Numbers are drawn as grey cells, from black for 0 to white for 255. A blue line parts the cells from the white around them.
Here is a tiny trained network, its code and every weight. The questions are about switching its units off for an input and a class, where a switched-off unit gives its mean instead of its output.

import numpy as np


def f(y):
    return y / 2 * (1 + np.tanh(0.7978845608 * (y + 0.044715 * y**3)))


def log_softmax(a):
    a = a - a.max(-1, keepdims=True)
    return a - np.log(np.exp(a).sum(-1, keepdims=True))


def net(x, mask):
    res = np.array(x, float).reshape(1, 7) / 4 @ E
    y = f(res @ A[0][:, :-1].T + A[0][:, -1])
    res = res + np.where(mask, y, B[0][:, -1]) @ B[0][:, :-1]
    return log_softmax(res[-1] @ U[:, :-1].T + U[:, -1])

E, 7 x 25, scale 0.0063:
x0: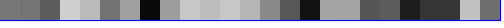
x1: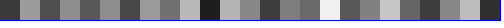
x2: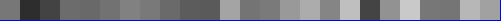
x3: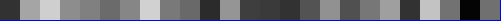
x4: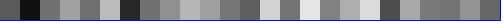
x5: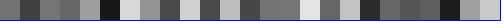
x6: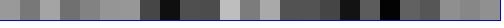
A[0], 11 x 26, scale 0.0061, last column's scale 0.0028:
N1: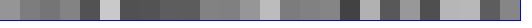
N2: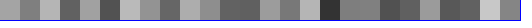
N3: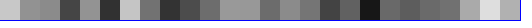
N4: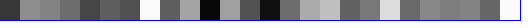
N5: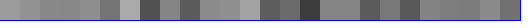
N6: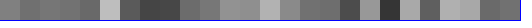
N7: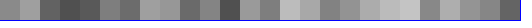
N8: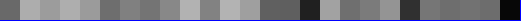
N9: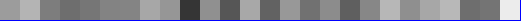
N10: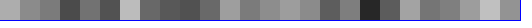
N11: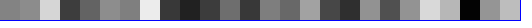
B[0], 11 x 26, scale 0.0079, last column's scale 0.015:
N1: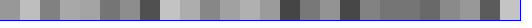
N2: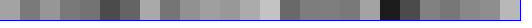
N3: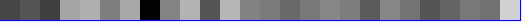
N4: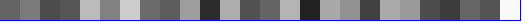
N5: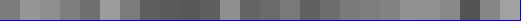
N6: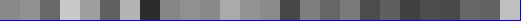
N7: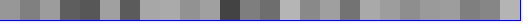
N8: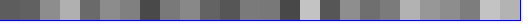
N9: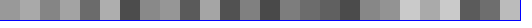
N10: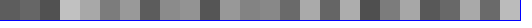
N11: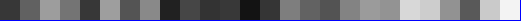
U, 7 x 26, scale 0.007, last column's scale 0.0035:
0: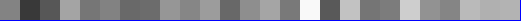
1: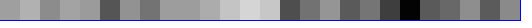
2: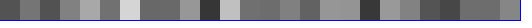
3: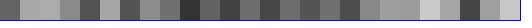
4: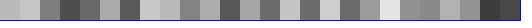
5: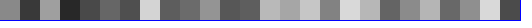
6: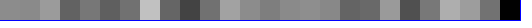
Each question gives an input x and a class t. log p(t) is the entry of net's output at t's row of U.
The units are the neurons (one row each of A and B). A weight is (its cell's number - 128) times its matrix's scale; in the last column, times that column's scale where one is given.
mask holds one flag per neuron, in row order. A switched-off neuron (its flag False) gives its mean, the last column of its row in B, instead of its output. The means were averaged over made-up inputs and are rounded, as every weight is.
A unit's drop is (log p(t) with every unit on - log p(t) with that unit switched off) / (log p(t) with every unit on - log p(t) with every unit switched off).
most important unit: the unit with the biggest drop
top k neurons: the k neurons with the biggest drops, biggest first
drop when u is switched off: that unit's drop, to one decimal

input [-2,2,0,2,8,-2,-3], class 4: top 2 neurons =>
(N11; N3)
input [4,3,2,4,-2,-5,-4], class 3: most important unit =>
N3
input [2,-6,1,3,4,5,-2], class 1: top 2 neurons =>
(N11; N2)
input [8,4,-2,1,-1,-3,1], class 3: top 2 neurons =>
(N4; N8)
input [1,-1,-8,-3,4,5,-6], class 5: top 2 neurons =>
(N1; N6)
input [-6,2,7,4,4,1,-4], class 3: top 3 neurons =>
(N11; N3; N7)
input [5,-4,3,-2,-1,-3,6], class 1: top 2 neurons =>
(N4; N11)
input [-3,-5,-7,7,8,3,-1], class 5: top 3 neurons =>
(N2; N9; N1)
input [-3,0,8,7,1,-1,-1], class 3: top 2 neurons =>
(N11; N3)
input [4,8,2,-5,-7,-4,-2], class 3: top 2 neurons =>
(N3; N8)
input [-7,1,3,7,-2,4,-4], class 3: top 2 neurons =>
(N11; N3)
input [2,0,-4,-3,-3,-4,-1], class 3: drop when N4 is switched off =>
0.3
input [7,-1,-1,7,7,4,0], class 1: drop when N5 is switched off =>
0.0
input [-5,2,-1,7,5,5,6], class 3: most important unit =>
N11
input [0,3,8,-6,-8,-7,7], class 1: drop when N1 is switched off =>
0.4
